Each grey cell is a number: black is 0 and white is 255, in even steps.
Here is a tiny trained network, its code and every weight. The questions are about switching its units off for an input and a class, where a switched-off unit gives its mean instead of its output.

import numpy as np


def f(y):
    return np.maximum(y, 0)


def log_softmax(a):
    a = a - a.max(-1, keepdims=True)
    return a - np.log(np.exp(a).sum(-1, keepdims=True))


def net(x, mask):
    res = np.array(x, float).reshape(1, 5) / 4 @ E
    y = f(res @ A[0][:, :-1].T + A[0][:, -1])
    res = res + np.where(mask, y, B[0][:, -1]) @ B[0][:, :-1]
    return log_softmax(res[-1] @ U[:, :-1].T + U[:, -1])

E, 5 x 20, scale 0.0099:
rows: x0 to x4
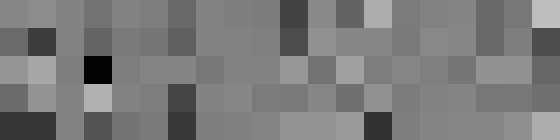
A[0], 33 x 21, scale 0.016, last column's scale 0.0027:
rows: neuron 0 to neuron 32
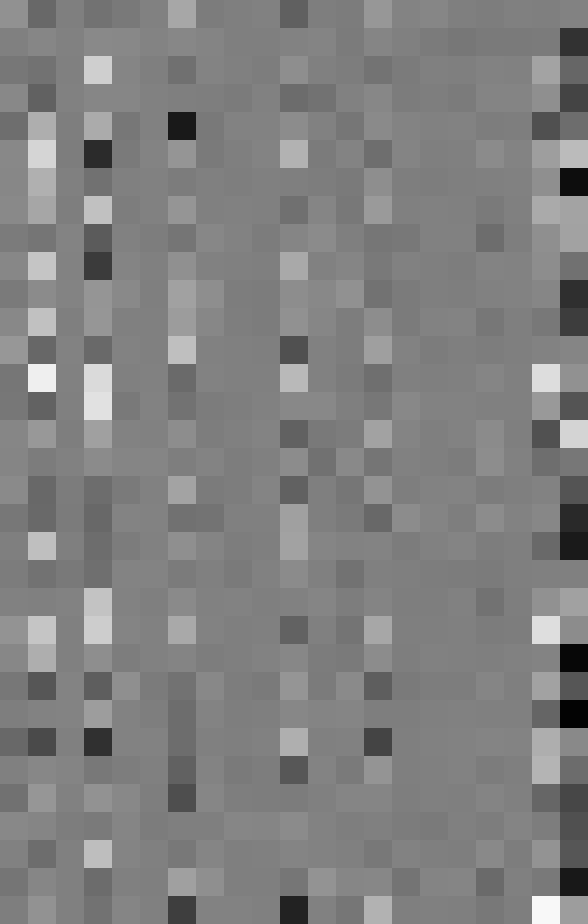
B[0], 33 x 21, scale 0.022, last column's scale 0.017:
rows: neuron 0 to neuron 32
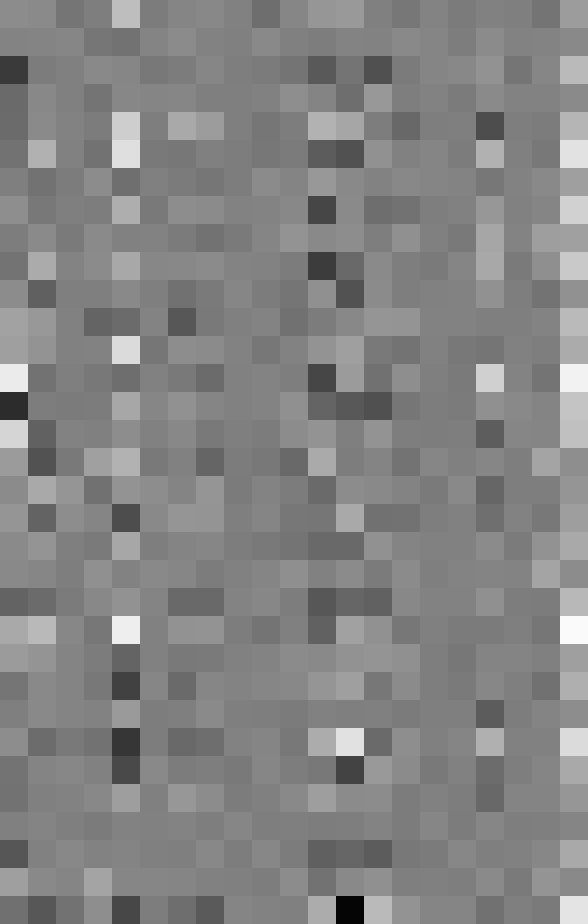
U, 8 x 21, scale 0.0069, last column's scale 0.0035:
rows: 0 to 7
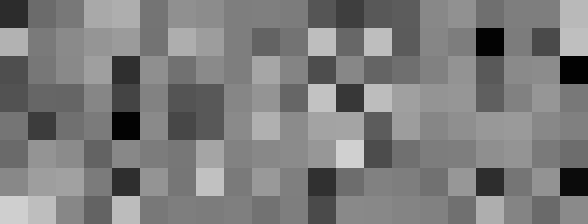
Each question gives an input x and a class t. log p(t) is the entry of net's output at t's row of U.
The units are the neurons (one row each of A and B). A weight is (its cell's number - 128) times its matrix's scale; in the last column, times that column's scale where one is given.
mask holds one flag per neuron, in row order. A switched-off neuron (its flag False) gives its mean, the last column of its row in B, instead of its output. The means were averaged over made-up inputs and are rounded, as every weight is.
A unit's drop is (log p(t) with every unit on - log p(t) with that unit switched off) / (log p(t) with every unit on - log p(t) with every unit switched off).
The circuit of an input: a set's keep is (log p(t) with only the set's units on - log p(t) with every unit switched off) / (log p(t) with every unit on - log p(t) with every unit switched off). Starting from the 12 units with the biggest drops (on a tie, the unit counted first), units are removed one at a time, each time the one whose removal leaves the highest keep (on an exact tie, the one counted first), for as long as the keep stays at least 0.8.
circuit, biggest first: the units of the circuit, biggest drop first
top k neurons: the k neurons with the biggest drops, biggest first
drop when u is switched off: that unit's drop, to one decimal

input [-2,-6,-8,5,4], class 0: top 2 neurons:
neuron 14; neuron 2
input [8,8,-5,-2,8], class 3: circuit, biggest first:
neuron 32
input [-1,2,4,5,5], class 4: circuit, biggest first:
neuron 22; neuron 26
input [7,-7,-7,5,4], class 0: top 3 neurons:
neuron 32; neuron 14; neuron 2
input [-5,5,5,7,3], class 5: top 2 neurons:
neuron 32; neuron 4
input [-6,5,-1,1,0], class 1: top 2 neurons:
neuron 13; neuron 26
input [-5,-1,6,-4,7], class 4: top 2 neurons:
neuron 26; neuron 22
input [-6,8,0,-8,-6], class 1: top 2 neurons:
neuron 13; neuron 5
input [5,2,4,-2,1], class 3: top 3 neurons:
neuron 22; neuron 13; neuron 32
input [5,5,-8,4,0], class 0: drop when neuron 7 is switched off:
0.0
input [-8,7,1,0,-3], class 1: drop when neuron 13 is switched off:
0.2
